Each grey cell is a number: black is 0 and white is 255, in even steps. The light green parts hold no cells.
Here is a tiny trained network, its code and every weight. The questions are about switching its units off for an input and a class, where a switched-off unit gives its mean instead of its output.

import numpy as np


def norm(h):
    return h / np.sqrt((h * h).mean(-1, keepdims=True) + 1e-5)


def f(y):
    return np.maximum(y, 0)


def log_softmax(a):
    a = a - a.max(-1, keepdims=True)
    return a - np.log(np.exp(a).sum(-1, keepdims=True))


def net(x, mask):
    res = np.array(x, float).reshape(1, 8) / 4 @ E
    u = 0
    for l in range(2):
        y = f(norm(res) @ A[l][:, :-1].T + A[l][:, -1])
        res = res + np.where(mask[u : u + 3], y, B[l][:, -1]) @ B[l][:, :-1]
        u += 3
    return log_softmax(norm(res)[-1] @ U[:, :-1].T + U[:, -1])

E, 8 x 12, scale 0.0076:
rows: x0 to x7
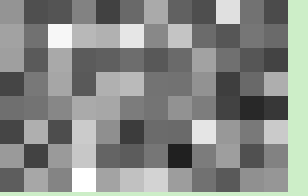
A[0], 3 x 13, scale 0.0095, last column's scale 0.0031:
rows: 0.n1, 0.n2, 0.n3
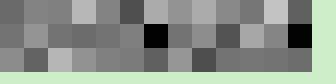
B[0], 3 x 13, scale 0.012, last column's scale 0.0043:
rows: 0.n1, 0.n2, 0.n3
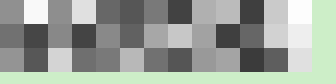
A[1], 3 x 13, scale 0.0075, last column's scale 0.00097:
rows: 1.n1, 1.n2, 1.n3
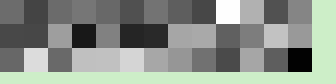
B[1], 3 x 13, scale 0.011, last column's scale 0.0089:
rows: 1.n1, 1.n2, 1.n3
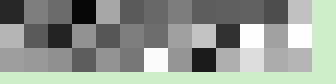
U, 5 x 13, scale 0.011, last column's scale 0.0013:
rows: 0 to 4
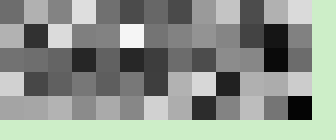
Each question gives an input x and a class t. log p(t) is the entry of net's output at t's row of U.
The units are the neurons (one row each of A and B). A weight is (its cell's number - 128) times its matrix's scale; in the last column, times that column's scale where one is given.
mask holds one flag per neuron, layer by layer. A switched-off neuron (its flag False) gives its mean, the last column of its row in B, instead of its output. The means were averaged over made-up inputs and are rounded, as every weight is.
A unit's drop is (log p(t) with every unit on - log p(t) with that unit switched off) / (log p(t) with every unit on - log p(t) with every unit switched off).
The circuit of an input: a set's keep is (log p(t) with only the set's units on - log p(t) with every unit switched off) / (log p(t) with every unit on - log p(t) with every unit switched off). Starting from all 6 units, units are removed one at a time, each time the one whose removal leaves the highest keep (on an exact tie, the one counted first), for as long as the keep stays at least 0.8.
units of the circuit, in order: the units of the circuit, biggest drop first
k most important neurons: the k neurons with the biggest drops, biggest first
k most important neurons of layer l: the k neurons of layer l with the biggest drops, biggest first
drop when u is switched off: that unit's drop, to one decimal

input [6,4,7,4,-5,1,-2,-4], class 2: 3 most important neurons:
[0.n2, 1.n1, 0.n3]
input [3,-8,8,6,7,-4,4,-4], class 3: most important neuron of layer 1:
[1.n2]
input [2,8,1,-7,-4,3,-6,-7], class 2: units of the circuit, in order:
[0.n2, 1.n2]
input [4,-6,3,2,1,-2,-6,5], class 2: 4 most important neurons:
[0.n1, 0.n2, 1.n1, 1.n2]
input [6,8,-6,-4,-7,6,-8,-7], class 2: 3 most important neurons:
[0.n2, 1.n1, 1.n2]
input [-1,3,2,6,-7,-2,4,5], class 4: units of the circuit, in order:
[0.n2, 1.n3]
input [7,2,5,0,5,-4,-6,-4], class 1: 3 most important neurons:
[0.n3, 1.n2, 1.n3]
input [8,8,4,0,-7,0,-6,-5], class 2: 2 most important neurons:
[1.n1, 0.n2]
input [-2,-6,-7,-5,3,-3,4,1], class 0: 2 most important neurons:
[0.n1, 1.n2]
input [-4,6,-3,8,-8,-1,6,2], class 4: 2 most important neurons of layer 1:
[1.n3, 1.n2]
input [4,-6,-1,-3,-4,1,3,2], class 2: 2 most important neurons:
[1.n1, 0.n2]
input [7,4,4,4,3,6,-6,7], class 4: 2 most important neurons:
[1.n3, 0.n3]
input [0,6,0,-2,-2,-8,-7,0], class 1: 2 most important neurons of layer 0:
[0.n3, 0.n1]
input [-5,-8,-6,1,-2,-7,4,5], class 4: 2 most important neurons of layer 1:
[1.n3, 1.n2]
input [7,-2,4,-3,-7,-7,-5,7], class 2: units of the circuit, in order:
[1.n1]
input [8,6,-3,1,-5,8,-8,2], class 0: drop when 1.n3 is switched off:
-0.1
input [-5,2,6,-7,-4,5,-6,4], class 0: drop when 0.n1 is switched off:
0.6
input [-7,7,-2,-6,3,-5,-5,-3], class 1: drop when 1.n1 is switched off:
0.0
